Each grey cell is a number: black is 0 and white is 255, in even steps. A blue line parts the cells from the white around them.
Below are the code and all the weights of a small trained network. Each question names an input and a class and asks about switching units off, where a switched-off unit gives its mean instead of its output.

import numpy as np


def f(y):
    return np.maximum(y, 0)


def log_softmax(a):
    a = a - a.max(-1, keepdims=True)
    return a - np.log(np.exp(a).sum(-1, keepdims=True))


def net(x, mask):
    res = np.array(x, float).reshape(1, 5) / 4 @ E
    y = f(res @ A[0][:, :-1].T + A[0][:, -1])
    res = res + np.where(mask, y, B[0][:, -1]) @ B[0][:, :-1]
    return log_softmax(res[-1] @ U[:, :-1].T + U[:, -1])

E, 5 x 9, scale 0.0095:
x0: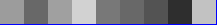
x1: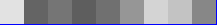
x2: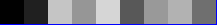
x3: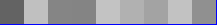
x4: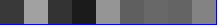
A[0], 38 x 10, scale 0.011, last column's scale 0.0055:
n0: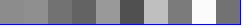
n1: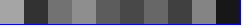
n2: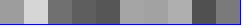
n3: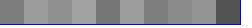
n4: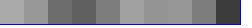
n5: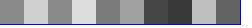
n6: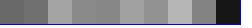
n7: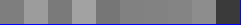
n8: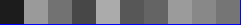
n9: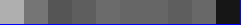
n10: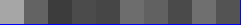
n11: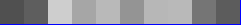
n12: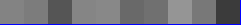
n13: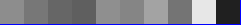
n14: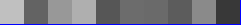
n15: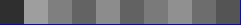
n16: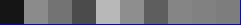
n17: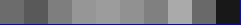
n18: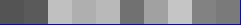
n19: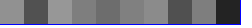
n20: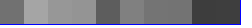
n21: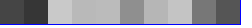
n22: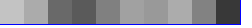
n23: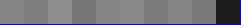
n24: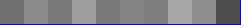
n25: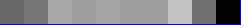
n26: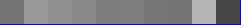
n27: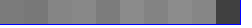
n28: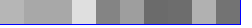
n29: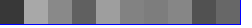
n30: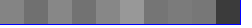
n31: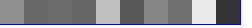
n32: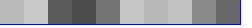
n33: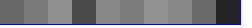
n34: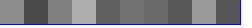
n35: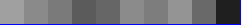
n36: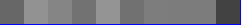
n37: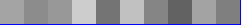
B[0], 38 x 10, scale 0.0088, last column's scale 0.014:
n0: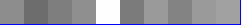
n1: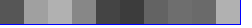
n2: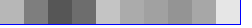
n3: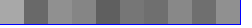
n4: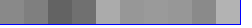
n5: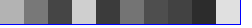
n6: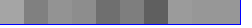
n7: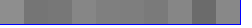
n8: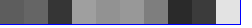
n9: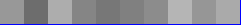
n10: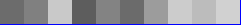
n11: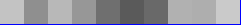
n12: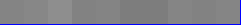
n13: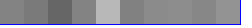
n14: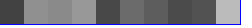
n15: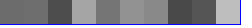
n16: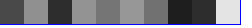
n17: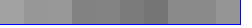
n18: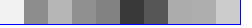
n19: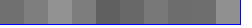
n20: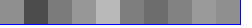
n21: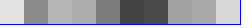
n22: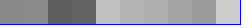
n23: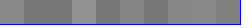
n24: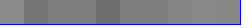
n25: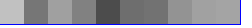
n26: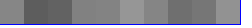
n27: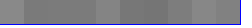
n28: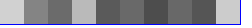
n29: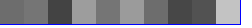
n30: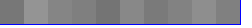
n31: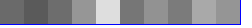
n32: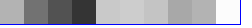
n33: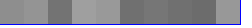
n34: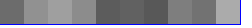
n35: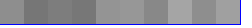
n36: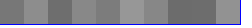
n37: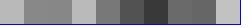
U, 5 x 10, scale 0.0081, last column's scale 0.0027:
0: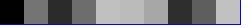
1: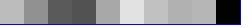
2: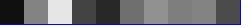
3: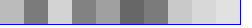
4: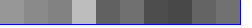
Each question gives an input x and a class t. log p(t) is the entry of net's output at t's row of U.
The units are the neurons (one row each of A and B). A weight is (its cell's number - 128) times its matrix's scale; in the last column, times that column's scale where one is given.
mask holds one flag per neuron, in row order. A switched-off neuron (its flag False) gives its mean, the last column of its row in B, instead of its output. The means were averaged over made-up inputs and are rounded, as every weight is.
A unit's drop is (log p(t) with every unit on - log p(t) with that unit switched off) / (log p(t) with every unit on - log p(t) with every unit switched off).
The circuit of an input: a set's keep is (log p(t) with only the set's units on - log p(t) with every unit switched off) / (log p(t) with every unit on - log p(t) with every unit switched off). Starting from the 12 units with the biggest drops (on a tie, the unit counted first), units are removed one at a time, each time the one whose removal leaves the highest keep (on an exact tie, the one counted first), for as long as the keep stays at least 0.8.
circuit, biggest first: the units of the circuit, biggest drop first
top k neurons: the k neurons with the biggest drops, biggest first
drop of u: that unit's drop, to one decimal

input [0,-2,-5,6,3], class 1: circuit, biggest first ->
(n32)
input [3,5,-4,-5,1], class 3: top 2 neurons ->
(n10, n16)
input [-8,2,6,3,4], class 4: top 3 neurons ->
(n21, n18, n11)
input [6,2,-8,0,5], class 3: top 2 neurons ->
(n10, n16)
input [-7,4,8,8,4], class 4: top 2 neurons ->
(n16, n8)
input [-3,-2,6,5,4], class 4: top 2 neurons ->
(n21, n18)
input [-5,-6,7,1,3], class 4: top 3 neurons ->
(n21, n18, n11)
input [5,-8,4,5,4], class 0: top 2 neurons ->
(n16, n8)
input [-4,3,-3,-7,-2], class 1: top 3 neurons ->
(n21, n18, n11)
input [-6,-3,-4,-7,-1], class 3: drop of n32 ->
0.1
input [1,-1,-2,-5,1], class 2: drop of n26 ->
0.0
